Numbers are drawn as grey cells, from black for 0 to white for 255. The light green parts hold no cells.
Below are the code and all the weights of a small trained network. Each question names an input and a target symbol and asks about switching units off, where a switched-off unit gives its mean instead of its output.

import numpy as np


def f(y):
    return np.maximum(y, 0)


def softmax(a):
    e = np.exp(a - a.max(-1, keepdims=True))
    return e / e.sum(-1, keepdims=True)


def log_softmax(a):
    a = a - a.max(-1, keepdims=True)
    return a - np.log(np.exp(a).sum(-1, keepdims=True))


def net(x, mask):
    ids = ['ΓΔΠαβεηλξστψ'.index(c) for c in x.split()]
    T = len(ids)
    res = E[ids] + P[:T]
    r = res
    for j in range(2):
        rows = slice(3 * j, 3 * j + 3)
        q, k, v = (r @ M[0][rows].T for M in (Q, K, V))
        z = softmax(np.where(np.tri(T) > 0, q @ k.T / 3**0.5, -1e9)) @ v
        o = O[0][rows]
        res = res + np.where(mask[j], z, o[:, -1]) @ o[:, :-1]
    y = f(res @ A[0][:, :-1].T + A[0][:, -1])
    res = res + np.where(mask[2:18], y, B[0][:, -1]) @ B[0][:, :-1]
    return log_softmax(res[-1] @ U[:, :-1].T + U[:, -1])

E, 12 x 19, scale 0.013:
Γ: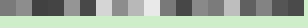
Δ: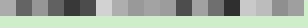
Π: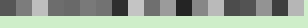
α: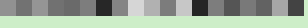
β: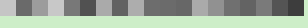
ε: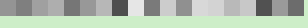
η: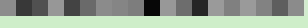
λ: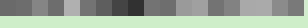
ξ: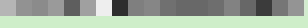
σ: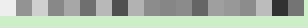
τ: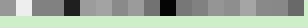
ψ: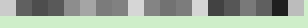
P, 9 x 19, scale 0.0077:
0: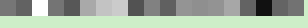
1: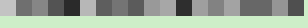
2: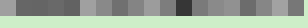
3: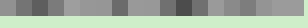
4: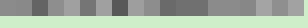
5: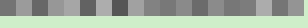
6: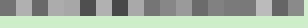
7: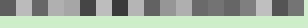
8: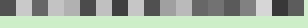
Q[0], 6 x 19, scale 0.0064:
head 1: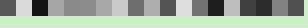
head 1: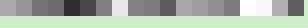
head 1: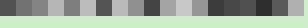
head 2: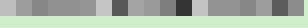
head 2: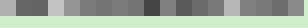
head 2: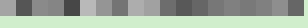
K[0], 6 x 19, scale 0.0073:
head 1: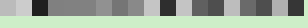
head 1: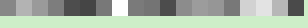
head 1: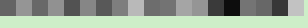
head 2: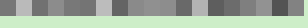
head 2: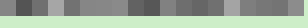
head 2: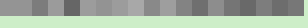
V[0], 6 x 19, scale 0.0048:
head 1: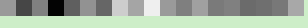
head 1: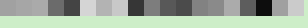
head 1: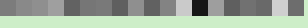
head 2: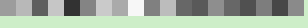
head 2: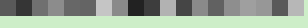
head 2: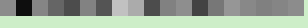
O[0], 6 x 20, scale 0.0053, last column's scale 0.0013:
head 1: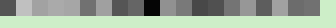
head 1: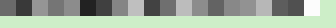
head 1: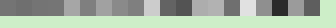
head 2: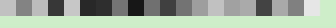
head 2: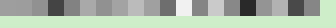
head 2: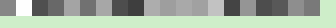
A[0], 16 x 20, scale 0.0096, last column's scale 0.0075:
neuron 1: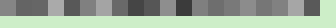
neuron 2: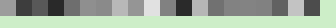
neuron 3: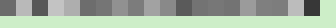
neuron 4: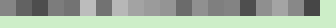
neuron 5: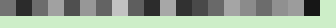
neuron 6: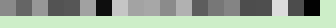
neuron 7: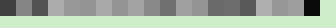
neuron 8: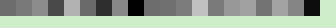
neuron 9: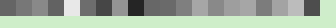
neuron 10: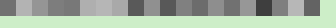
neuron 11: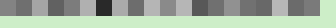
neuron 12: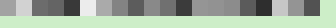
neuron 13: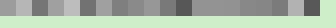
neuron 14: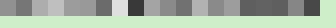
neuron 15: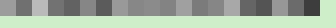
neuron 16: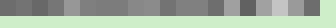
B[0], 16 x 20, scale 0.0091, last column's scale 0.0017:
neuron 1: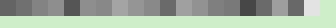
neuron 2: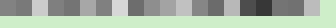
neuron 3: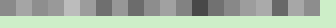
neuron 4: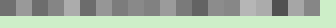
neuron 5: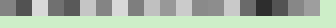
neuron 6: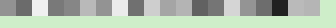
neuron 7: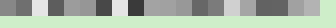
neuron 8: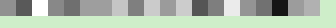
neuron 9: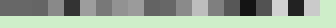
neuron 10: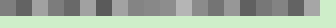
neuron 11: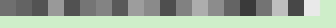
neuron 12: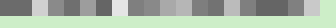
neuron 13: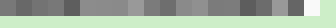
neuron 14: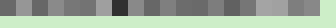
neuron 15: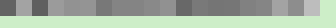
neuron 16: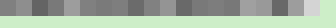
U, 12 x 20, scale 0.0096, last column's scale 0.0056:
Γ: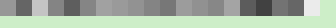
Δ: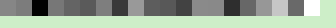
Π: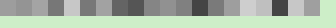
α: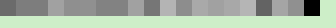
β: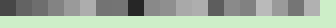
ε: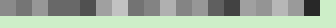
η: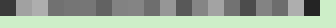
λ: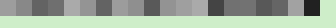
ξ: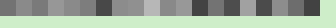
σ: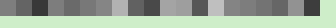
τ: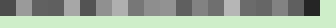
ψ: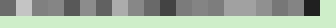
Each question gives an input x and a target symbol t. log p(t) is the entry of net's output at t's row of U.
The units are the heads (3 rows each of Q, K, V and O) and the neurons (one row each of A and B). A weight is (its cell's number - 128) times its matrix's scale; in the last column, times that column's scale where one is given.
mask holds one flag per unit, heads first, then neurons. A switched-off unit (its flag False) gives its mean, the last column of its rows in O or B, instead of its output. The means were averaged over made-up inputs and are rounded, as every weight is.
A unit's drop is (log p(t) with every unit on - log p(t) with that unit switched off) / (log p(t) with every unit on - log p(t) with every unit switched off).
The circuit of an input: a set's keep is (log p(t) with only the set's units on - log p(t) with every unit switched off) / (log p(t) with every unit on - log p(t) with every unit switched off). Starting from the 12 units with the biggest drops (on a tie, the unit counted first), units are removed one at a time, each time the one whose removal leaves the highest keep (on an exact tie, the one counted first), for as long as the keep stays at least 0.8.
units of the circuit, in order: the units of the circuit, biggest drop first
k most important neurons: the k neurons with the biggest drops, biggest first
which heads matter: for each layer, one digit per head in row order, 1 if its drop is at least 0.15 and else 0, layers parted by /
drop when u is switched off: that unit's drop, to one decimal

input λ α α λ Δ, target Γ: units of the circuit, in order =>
[neuron 2]
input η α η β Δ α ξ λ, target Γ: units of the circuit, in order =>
[neuron 8; neuron 9]
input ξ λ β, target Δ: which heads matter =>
00
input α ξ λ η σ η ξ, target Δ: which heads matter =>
10
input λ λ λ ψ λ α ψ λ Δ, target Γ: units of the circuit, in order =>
[head 1; neuron 2]
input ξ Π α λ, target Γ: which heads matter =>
00
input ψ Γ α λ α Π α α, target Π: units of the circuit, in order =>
[head 2; head 1; neuron 3]
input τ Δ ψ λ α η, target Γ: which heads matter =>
10
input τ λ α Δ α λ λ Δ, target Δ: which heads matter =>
10
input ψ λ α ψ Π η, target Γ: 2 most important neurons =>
[neuron 5; neuron 1]
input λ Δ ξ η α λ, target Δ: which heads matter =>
01
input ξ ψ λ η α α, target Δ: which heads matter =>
11
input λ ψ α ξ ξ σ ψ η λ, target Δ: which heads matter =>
01
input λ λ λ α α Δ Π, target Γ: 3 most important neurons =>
[neuron 2; neuron 13; neuron 12]
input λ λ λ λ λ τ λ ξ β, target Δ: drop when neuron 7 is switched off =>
0.2
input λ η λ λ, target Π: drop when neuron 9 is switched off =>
0.2
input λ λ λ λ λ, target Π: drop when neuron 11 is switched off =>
0.1
